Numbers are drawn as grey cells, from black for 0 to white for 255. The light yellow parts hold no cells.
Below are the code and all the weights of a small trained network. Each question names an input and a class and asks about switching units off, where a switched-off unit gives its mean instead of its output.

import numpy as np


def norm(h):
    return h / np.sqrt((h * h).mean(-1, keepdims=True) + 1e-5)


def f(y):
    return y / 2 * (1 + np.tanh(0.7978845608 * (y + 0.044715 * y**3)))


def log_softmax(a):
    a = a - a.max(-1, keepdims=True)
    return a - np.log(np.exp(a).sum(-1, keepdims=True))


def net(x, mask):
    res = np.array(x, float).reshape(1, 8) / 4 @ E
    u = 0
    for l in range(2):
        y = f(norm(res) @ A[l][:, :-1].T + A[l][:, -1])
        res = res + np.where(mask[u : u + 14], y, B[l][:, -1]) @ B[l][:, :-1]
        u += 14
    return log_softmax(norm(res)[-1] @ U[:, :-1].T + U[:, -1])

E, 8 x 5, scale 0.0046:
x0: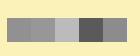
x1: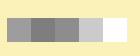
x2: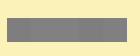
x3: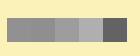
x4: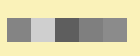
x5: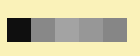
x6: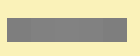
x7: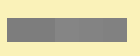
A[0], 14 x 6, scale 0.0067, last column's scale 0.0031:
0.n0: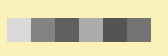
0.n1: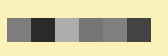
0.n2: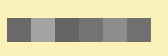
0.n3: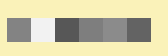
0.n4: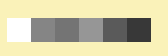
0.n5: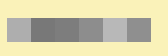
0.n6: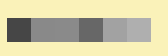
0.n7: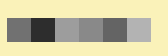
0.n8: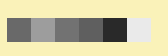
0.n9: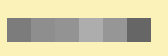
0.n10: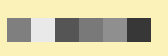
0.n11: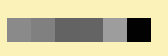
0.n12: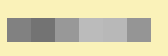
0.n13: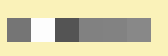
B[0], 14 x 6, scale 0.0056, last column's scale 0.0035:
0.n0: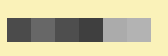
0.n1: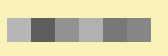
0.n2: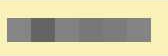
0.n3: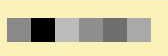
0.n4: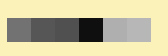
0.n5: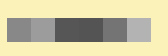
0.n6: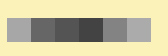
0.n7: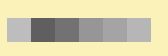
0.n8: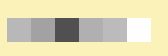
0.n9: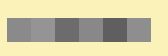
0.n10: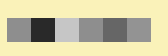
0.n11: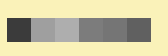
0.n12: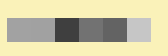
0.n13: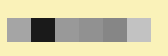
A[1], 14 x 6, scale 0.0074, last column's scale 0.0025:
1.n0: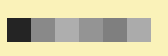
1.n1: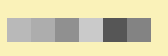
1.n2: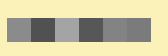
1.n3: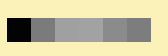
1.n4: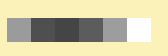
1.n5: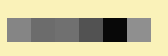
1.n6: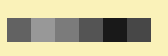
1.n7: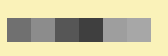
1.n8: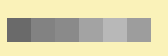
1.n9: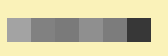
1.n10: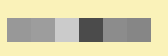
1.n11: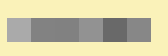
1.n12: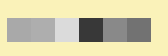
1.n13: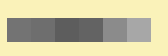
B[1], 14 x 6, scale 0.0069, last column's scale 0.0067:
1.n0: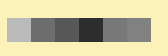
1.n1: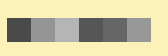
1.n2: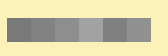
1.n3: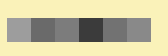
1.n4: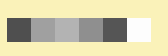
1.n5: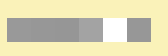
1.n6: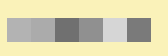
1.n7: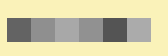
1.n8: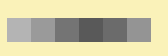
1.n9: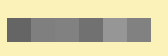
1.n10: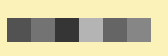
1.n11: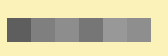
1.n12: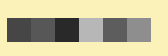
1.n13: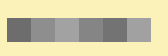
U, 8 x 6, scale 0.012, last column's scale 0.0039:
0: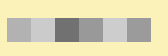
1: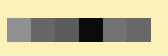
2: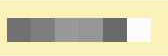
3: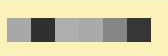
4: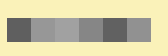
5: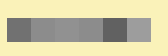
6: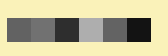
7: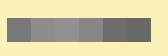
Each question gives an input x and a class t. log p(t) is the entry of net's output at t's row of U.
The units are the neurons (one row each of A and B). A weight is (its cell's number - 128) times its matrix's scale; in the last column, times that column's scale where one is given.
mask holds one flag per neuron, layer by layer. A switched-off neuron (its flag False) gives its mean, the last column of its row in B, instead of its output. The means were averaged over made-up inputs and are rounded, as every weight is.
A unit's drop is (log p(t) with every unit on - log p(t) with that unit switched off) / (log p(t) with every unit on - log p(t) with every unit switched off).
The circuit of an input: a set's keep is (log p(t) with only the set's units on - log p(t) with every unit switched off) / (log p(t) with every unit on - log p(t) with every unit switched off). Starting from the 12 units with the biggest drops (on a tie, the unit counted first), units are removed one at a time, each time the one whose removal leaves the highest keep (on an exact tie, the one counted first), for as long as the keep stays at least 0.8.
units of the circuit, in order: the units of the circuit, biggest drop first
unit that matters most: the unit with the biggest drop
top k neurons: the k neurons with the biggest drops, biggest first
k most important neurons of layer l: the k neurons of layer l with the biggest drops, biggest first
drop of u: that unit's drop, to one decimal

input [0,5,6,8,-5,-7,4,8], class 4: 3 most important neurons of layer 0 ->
[0.n8 0.n13 0.n6]
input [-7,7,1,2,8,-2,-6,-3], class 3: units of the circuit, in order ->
[0.n3 0.n13]
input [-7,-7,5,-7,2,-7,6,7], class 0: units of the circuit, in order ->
[1.n5 1.n6]
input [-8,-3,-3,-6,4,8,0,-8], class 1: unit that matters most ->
1.n3
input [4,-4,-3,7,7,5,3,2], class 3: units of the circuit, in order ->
[0.n13 0.n3 1.n4]
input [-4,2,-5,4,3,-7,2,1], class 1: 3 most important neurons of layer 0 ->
[0.n4 0.n0 0.n5]
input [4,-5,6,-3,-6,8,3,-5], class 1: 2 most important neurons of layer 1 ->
[1.n0 1.n3]
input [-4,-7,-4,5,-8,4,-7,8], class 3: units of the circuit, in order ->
[0.n7 1.n5]
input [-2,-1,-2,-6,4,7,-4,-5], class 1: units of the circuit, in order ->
[1.n3 1.n0]
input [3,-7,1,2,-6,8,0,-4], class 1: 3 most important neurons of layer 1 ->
[1.n0 1.n3 1.n4]
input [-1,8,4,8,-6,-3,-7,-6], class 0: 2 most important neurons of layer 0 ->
[0.n3 0.n13]
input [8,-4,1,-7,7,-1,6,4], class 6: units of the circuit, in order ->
[1.n12 1.n10 0.n4]
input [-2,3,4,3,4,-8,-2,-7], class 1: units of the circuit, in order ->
[0.n4 0.n0]
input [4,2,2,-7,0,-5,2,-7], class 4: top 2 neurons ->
[1.n7 1.n4]
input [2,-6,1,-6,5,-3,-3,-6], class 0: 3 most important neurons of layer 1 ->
[1.n5 1.n6 1.n1]
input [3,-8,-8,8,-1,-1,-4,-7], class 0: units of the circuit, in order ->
[1.n5]
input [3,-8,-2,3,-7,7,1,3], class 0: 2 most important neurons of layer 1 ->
[1.n5 1.n6]
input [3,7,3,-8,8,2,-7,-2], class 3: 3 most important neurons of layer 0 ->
[0.n3 0.n13 0.n10]
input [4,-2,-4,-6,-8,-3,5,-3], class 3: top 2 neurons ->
[0.n1 0.n7]
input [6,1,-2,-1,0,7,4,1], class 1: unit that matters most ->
1.n0
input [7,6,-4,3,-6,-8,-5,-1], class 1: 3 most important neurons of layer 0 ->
[0.n4 0.n5 0.n8]
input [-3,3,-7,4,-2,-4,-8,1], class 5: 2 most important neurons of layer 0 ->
[0.n8 0.n6]
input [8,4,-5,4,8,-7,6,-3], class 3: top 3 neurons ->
[0.n3 0.n13 0.n10]
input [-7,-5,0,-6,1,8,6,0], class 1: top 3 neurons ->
[1.n3 1.n0 0.n12]
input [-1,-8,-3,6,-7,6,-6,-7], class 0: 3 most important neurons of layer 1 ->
[1.n5 1.n6 1.n4]
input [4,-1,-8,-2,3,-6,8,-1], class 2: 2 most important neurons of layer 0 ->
[0.n12 0.n6]
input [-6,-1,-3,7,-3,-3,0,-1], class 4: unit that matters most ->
1.n4
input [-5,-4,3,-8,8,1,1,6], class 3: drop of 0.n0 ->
0.1
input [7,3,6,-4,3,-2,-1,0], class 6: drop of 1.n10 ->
0.1
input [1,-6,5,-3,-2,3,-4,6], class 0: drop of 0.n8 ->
-0.1
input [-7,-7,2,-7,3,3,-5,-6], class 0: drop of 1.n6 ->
0.4
